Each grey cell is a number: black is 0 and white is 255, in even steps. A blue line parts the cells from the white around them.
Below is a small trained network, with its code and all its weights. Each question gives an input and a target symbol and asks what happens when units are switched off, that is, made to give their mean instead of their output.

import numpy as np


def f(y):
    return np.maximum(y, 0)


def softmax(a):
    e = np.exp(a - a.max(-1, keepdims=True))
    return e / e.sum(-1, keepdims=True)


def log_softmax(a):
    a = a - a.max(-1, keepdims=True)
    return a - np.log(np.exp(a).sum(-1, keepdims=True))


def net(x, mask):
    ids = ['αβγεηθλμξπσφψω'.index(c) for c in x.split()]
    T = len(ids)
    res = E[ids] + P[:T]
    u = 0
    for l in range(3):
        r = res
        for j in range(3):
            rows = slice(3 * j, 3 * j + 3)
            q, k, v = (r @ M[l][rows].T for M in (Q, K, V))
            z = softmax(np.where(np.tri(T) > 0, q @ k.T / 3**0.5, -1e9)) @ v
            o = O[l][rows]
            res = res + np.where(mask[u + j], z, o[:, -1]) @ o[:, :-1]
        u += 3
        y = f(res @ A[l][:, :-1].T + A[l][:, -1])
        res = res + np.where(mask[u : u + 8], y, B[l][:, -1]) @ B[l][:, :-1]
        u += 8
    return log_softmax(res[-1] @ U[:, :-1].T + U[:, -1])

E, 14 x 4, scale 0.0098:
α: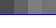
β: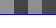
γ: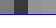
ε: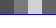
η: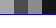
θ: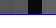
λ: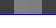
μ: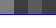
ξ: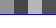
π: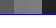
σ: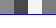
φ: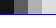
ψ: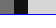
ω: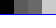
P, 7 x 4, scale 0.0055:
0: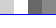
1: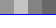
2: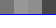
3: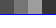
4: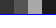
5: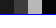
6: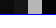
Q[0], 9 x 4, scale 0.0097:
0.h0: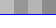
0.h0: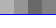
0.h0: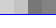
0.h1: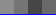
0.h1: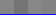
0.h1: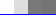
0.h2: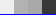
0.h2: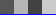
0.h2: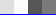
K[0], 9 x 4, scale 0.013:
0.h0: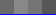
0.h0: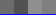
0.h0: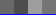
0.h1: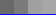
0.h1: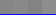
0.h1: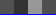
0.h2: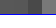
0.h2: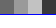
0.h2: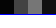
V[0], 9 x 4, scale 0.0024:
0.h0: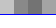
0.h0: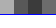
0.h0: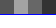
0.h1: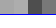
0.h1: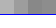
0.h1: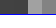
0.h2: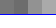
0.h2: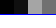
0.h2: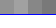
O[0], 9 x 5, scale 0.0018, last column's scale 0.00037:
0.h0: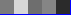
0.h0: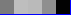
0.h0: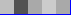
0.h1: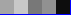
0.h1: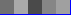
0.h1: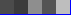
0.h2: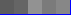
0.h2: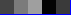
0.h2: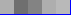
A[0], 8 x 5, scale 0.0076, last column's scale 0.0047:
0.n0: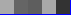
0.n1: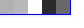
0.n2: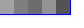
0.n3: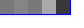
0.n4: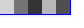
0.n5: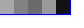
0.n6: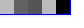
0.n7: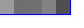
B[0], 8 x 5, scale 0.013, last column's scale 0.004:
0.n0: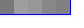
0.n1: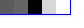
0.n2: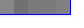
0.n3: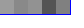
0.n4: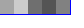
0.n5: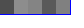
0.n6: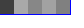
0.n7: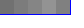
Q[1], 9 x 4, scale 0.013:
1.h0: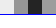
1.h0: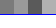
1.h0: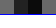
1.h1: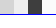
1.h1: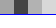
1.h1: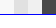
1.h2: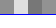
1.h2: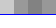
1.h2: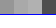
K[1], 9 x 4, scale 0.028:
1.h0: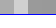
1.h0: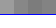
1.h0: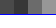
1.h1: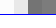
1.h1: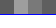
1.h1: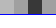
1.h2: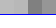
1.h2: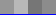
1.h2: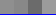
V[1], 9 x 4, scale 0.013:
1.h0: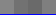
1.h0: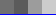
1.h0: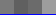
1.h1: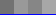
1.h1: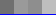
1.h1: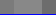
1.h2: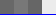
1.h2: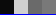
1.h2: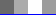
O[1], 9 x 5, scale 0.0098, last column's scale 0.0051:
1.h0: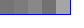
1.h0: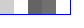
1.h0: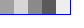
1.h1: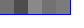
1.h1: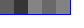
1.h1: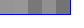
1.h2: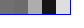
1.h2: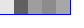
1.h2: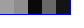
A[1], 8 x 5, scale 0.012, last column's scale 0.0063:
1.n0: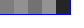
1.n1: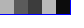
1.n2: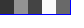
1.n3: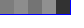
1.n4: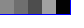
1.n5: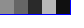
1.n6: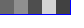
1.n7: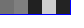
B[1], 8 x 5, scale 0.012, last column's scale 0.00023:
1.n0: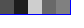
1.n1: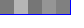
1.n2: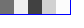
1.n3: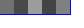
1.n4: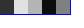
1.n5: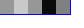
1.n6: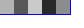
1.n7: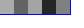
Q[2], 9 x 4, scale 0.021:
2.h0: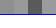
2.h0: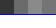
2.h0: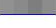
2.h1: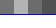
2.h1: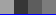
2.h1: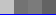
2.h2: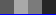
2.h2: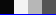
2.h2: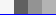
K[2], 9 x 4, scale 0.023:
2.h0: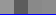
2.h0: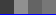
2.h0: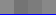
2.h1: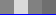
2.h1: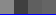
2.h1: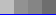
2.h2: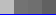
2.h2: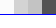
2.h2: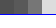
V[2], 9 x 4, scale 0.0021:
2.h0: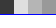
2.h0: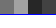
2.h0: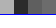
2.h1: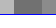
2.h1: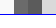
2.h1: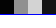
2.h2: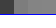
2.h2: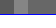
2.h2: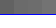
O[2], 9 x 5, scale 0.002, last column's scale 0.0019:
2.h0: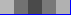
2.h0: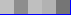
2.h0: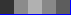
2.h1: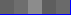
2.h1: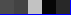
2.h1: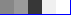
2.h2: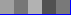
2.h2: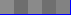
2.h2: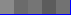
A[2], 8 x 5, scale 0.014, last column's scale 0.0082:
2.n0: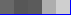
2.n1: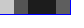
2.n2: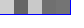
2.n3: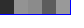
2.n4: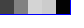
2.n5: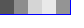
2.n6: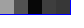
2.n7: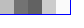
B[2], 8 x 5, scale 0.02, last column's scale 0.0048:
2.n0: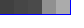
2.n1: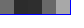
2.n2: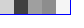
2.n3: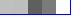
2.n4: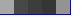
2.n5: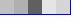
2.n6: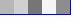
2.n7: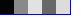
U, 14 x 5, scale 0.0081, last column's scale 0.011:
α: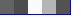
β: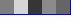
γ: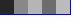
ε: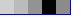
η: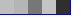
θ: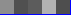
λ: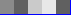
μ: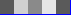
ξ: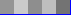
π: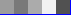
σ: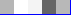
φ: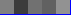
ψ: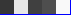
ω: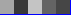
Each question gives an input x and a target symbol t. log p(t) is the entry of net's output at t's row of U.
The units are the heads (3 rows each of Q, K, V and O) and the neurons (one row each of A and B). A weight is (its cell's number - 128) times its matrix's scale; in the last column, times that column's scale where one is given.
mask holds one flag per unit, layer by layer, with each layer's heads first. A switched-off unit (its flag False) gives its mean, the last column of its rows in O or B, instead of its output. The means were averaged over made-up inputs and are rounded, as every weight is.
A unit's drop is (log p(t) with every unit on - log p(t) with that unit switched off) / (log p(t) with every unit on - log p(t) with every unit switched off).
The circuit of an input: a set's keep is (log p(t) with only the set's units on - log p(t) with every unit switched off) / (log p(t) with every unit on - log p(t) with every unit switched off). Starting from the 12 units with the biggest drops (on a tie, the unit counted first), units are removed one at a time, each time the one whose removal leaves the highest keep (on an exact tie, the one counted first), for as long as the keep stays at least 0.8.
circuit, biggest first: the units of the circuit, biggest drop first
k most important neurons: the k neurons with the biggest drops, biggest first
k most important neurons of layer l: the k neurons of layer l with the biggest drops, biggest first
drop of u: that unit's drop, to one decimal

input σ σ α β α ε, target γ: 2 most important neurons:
(0.n1, 2.n7)
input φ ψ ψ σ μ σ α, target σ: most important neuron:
(0.n1)
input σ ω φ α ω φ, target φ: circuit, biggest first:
(1.h2, 2.n1, 0.n1)
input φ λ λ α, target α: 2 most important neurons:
(2.n7, 0.n1)
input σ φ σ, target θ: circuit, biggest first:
(1.h2, 2.n1, 2.n6, 0.n1)
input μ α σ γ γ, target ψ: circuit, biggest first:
(1.h2, 0.n1, 2.n2)
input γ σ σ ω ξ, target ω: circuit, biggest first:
(1.h2, 2.n2)
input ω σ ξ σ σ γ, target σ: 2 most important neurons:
(0.n1, 2.n1)
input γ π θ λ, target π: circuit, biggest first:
(1.h2, 2.n5, 1.h0)
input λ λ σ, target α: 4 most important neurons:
(2.n7, 2.n3, 2.n2, 0.n1)
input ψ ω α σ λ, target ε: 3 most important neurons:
(0.n1, 2.n7, 2.n5)
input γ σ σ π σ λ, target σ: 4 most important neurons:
(0.n1, 2.n1, 2.n0, 2.n4)
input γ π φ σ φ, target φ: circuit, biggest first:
(1.h2, 2.n1, 1.h1)
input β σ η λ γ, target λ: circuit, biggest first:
(1.h2, 2.n5, 2.n3, 2.n2)
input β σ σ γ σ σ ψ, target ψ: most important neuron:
(2.n2)
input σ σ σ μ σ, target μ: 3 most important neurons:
(0.n1, 2.n5, 2.n2)
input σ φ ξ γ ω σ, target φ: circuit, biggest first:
(1.h2, 0.n1, 2.n1)
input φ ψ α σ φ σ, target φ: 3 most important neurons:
(2.n1, 2.n5, 2.n3)
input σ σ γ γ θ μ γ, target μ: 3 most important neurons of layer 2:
(2.n5, 2.n7, 2.n2)
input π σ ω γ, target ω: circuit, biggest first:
(2.n2, 1.h2)
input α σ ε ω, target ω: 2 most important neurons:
(2.n2, 0.n1)
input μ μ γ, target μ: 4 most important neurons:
(0.n1, 2.n5, 1.n2, 2.n7)
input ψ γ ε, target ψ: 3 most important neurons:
(0.n1, 2.n2, 2.n5)
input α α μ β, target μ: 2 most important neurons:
(0.n1, 2.n5)
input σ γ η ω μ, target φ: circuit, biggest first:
(2.n1)
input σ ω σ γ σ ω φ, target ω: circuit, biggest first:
(1.h2, 2.n2)
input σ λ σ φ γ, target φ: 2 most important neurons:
(2.n1, 2.n5)
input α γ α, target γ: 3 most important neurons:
(0.n1, 2.n7, 2.n5)
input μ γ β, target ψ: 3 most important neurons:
(0.n1, 2.n2, 2.n0)
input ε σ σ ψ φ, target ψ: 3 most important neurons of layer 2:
(2.n2, 2.n1, 2.n5)
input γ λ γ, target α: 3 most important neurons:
(2.n7, 0.n1, 2.n3)
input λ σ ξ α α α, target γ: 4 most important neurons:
(0.n1, 2.n7, 2.n3, 2.n2)
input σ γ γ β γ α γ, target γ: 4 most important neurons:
(0.n1, 2.n7, 2.n3, 2.n2)
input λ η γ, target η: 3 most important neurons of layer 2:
(2.n5, 2.n4, 2.n7)
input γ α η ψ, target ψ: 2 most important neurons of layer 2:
(2.n2, 2.n0)
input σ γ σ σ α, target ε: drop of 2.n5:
0.2
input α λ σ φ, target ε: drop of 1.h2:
0.6
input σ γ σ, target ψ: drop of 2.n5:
0.1
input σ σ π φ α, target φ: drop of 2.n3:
0.0
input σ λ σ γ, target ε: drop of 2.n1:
-0.1
